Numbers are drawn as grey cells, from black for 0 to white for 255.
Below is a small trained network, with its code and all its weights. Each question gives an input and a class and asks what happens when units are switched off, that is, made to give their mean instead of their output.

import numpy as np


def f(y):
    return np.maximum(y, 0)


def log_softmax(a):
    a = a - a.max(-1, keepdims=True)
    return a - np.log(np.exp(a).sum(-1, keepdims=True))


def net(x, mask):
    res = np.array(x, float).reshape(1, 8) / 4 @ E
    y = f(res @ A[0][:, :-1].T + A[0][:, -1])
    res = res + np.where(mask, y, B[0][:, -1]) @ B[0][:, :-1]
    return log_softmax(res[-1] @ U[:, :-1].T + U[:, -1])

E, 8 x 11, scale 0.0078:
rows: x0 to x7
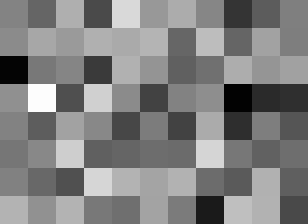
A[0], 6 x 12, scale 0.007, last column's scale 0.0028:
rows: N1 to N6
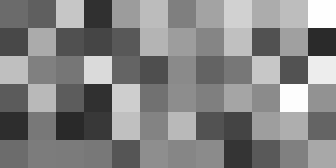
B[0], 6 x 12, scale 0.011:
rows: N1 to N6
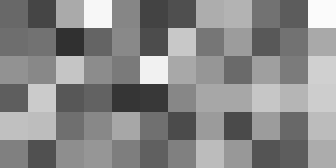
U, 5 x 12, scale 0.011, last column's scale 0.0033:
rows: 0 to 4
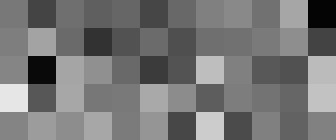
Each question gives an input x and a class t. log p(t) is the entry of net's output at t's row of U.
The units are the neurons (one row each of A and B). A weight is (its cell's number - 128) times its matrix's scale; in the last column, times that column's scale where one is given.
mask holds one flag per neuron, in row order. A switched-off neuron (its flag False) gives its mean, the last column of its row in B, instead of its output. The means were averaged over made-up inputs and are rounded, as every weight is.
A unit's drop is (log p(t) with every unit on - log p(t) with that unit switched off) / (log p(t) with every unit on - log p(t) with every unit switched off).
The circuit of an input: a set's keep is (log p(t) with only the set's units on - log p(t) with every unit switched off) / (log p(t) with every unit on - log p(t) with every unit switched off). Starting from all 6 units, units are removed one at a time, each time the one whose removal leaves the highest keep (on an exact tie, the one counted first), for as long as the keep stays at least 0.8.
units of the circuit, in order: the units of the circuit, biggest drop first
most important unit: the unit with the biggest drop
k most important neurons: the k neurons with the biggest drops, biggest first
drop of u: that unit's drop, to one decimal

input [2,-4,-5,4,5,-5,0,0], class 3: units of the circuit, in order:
(N1, N4)
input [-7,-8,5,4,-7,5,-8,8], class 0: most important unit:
N2
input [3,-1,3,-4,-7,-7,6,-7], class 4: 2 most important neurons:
(N5, N1)
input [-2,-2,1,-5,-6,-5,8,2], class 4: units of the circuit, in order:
(N5, N4)
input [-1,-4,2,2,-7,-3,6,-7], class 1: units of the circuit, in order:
(N1, N4)
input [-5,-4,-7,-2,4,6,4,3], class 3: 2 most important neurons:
(N1, N3)
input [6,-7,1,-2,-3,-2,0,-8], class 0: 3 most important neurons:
(N4, N3, N2)
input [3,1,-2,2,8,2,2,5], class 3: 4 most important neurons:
(N1, N4, N3, N5)
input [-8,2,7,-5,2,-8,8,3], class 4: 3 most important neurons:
(N5, N3, N6)
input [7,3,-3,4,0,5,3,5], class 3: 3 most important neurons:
(N1, N4, N5)
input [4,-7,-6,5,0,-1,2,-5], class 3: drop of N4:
0.3
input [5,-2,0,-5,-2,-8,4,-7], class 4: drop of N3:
-0.1
